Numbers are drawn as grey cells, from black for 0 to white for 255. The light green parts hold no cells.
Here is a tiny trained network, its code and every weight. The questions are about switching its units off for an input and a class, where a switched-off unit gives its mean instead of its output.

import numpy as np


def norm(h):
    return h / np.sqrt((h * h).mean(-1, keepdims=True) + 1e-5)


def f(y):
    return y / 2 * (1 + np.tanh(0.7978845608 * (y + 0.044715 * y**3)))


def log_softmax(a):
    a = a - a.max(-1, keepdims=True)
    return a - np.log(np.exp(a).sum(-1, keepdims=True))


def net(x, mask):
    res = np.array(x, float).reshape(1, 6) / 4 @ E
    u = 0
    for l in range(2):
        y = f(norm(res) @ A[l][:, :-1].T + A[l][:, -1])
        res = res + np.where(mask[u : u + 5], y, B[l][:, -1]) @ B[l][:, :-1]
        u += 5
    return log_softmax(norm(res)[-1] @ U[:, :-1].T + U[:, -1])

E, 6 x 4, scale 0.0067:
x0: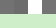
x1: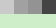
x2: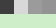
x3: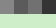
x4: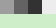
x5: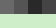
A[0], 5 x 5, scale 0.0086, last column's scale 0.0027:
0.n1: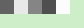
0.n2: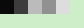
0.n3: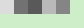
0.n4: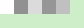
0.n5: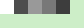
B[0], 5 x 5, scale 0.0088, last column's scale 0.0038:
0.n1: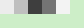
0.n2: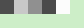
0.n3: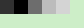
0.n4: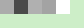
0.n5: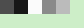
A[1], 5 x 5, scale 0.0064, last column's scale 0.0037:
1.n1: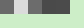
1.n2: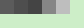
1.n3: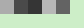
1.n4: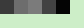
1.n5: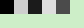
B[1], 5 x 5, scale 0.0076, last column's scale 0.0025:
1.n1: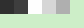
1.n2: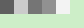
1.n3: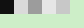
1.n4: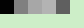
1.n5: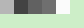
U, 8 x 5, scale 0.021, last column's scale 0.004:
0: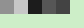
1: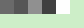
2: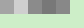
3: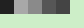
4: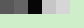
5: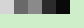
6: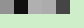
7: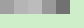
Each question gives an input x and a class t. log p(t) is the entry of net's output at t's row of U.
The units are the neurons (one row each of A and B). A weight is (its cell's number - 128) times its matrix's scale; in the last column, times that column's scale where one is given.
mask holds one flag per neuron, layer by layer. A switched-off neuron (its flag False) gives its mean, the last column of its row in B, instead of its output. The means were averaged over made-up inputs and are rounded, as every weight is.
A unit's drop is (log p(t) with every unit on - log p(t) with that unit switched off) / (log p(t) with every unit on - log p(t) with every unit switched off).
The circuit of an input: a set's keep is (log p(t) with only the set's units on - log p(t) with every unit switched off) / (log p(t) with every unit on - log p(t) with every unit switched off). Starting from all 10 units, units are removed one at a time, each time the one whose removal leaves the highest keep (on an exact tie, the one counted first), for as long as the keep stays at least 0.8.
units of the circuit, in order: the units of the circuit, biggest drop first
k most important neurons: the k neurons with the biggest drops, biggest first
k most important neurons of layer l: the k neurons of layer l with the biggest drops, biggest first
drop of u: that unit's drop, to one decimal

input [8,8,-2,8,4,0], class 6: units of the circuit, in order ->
0.n5
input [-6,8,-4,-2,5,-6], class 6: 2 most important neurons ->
0.n5, 0.n4
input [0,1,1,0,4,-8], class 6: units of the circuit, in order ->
0.n4, 0.n3
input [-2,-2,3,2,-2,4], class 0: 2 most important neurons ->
0.n1, 0.n5
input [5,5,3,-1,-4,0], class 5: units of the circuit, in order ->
1.n3, 0.n1
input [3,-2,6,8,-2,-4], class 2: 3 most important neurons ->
0.n1, 0.n3, 0.n5
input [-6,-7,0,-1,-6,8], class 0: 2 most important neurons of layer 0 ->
0.n3, 0.n5
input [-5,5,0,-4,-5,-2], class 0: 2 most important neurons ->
0.n1, 0.n5
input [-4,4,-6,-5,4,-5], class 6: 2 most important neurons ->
0.n5, 0.n4
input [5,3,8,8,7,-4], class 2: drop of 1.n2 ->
-0.1
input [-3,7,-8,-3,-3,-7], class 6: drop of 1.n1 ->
0.0
